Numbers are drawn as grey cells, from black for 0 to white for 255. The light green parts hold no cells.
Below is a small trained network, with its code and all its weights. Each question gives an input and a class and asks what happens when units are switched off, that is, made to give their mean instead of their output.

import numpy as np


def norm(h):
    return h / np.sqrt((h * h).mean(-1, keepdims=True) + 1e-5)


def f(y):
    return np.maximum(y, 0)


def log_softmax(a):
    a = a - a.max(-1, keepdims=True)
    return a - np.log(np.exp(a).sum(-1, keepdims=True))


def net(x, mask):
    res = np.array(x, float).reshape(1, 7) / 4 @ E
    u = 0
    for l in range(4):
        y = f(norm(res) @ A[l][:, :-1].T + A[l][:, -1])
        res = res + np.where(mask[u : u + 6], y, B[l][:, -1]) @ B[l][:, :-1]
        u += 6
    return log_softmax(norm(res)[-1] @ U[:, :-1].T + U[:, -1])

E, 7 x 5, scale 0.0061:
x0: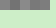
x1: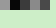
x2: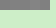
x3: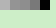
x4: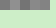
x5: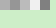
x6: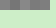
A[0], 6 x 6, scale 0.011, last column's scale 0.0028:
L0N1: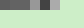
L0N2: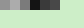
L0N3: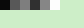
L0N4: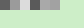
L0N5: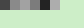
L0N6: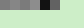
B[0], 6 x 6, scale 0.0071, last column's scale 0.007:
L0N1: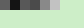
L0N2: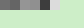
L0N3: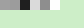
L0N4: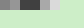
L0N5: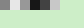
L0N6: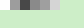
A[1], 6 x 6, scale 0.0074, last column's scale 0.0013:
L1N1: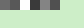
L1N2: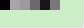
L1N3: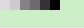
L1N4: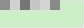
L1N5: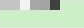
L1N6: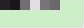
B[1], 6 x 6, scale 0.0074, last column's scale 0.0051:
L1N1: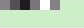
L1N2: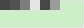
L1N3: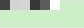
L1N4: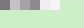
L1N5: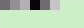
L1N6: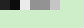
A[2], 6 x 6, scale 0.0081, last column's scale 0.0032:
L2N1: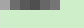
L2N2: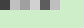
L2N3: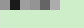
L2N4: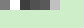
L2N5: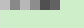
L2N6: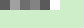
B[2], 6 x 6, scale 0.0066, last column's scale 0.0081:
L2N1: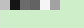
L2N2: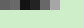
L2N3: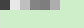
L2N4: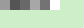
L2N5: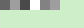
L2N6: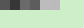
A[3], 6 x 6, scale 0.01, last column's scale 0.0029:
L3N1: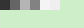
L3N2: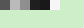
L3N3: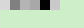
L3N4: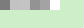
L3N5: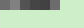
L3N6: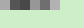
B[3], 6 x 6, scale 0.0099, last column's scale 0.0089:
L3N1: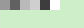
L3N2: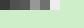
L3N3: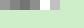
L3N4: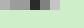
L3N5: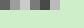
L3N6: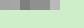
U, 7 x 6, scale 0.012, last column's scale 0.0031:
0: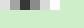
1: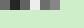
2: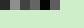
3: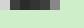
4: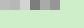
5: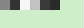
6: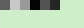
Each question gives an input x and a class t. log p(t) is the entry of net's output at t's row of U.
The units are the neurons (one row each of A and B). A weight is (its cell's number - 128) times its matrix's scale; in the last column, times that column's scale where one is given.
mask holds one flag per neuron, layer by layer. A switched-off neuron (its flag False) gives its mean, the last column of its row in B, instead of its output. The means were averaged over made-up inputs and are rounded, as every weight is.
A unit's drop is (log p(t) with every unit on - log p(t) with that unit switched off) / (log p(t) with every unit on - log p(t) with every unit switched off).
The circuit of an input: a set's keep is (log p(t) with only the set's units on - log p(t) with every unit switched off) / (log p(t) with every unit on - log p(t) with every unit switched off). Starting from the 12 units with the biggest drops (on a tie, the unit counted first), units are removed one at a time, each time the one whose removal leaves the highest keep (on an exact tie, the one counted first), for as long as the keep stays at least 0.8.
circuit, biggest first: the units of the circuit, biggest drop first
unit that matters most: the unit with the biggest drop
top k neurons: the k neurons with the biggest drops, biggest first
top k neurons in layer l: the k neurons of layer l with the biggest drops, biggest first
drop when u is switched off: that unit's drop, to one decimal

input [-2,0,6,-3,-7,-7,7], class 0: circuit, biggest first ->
[L0N3]
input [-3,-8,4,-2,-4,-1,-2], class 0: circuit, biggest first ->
[L0N4; L1N3]
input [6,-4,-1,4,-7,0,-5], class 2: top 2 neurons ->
[L3N2; L0N2]
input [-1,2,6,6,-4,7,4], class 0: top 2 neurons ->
[L3N3; L0N6]
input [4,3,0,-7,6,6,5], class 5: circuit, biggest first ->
[L3N1; L0N3]
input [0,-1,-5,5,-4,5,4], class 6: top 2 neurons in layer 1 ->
[L1N3; L1N5]
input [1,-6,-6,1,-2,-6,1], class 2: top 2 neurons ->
[L0N2; L0N6]
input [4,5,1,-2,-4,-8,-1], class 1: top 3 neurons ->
[L0N3; L1N6; L0N6]
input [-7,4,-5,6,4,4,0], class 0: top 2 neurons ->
[L0N6; L3N3]
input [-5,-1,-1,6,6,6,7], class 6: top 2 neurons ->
[L1N3; L0N3]
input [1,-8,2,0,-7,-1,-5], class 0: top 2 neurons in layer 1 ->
[L1N6; L1N3]
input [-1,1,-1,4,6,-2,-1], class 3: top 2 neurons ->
[L0N6; L0N1]
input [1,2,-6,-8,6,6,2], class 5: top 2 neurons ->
[L3N1; L0N6]
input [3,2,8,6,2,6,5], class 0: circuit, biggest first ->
[L3N3]
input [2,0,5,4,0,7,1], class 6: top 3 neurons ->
[L1N3; L0N3; L1N5]
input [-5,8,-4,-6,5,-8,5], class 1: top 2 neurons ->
[L1N6; L0N6]
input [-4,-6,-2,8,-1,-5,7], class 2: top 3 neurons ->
[L3N2; L0N2; L1N2]
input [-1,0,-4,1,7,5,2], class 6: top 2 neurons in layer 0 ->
[L0N3; L0N2]
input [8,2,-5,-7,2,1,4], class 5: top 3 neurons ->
[L3N1; L0N6; L1N6]
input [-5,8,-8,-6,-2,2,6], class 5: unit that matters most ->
L1N6
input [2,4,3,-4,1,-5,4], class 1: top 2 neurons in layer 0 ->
[L0N3; L0N6]
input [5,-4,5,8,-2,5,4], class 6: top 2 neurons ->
[L1N3; L0N6]
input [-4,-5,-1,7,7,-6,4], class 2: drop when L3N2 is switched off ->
0.2
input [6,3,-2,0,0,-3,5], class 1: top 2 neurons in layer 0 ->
[L0N3; L0N4]
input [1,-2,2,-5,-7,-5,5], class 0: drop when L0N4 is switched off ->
0.1
